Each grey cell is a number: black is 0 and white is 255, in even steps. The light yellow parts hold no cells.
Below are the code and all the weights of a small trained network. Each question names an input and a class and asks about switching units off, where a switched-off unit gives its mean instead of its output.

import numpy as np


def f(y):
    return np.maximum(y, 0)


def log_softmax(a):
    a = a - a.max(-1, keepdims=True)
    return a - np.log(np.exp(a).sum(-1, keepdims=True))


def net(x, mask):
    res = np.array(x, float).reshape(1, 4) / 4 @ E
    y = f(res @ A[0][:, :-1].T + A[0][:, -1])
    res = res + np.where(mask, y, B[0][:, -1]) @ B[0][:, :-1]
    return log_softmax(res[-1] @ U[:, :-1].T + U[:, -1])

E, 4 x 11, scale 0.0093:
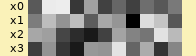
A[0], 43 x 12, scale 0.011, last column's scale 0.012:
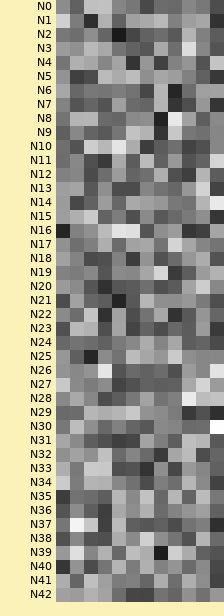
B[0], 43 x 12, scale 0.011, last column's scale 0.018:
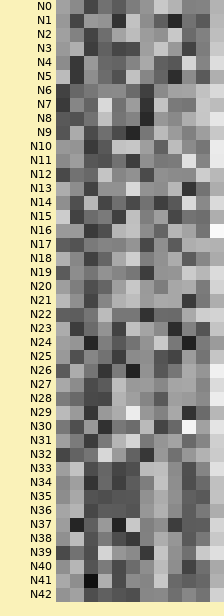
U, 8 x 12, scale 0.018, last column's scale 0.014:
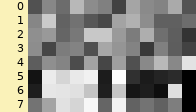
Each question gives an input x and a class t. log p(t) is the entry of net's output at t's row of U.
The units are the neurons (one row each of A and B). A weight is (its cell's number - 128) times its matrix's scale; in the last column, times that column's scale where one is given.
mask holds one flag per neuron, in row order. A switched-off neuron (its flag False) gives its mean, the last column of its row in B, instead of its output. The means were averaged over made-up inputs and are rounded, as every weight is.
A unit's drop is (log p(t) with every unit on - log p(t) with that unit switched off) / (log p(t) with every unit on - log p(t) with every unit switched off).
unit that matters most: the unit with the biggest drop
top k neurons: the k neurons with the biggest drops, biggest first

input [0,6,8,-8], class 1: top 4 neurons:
[N3 N33 N34 N26]
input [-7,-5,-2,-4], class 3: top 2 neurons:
[N5 N1]
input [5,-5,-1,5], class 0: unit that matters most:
N22
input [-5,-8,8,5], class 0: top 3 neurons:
[N7 N19 N12]
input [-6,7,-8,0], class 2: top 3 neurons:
[N16 N10 N29]
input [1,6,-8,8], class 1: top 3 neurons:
[N9 N35 N40]
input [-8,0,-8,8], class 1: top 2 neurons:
[N9 N38]
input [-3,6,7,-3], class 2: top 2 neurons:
[N27 N28]
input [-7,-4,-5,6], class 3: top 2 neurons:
[N5 N25]
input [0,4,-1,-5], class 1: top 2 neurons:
[N33 N22]
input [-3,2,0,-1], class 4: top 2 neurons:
[N37 N23]
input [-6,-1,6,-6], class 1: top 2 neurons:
[N3 N33]
